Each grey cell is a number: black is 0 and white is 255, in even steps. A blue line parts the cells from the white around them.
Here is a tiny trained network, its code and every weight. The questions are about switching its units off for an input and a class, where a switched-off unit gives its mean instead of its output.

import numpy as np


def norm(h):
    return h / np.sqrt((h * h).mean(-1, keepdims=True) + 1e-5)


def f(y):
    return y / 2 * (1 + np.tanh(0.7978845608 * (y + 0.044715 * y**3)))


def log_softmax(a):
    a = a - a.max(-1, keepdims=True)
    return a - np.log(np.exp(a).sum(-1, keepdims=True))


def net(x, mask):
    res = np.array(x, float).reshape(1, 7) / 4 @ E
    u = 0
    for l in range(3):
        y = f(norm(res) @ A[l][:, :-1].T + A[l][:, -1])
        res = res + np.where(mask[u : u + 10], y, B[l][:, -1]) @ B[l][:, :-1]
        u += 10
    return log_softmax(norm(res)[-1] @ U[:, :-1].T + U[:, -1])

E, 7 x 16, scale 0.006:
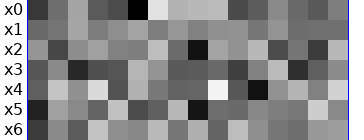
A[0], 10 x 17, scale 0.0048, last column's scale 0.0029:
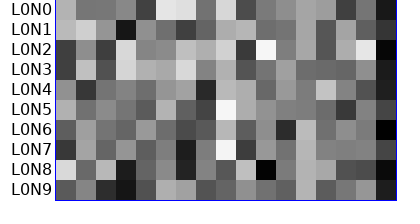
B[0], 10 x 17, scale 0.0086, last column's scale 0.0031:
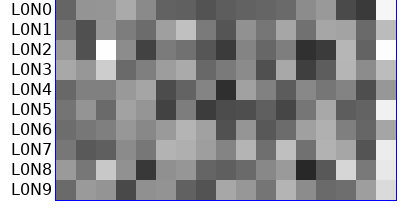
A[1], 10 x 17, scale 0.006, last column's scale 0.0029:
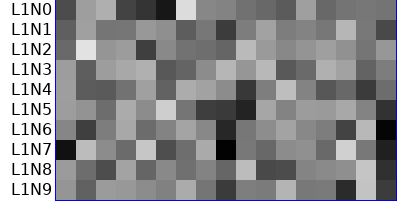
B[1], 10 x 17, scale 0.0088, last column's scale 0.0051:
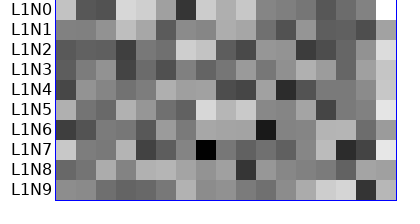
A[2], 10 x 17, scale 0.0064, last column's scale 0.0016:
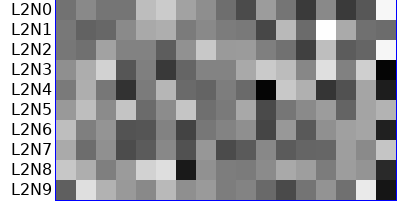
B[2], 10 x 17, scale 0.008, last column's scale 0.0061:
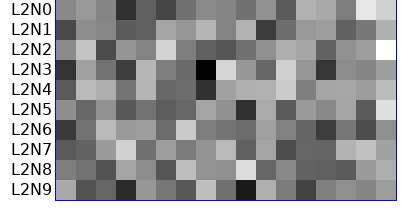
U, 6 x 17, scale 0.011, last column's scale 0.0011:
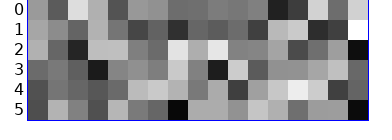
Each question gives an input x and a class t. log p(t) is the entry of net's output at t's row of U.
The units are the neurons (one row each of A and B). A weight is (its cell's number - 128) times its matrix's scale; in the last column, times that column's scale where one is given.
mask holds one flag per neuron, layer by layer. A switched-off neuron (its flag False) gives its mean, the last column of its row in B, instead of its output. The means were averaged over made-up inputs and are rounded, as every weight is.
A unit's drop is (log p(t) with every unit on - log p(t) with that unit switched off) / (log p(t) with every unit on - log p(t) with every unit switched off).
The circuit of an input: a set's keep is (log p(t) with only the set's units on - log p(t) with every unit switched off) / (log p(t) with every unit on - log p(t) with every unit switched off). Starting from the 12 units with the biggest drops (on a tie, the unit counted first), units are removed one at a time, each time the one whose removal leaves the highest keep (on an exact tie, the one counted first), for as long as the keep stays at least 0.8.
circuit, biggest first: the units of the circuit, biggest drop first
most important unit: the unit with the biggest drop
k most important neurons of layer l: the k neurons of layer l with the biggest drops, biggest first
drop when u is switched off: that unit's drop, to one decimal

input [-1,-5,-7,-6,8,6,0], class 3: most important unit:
L2N9
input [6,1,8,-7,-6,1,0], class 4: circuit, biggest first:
L1N9, L1N6
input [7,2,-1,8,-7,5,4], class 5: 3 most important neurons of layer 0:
L0N9, L0N5, L0N4
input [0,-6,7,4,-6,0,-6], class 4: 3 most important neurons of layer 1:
L1N9, L1N6, L1N2
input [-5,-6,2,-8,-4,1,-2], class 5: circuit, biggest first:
L2N3, L1N3
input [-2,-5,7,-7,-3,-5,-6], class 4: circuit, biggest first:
L1N9, L2N1
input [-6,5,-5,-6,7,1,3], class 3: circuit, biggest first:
L1N2, L2N9
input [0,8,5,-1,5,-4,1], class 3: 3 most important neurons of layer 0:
L0N7, L0N1, L0N2
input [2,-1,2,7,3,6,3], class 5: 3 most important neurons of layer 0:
L0N9, L0N5, L0N0
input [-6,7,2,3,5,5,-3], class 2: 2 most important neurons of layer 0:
L0N5, L0N0
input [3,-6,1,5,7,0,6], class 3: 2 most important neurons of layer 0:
L0N8, L0N1
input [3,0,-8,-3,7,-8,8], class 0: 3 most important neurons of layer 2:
L2N0, L2N1, L2N9
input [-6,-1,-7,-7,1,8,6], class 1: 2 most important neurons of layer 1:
L1N7, L1N1
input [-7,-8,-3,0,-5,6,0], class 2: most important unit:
L1N5
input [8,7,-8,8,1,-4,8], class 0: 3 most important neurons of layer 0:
L0N2, L0N3, L0N7
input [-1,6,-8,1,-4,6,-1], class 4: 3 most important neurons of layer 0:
L0N7, L0N1, L0N5
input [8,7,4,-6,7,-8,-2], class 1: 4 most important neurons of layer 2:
L2N5, L2N8, L2N7, L2N1
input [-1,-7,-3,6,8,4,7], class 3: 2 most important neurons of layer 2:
L2N9, L2N5
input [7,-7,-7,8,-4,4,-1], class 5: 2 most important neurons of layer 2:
L2N4, L2N8
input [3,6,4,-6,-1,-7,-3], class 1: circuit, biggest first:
L0N5
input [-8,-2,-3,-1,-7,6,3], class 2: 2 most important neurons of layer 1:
L1N5, L1N2
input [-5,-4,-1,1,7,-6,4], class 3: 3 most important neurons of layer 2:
L2N9, L2N5, L2N0
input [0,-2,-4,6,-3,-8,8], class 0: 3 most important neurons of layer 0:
L0N2, L0N3, L0N7
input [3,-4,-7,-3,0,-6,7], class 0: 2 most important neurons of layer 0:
L0N2, L0N3
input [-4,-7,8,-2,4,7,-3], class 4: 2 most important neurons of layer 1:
L1N6, L1N9
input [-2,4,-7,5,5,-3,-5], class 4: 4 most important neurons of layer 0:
L0N7, L0N1, L0N2, L0N6
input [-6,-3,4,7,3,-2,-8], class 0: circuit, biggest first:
L0N8
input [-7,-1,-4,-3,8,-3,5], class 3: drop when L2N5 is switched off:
0.1
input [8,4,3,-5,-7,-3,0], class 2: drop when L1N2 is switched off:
0.2
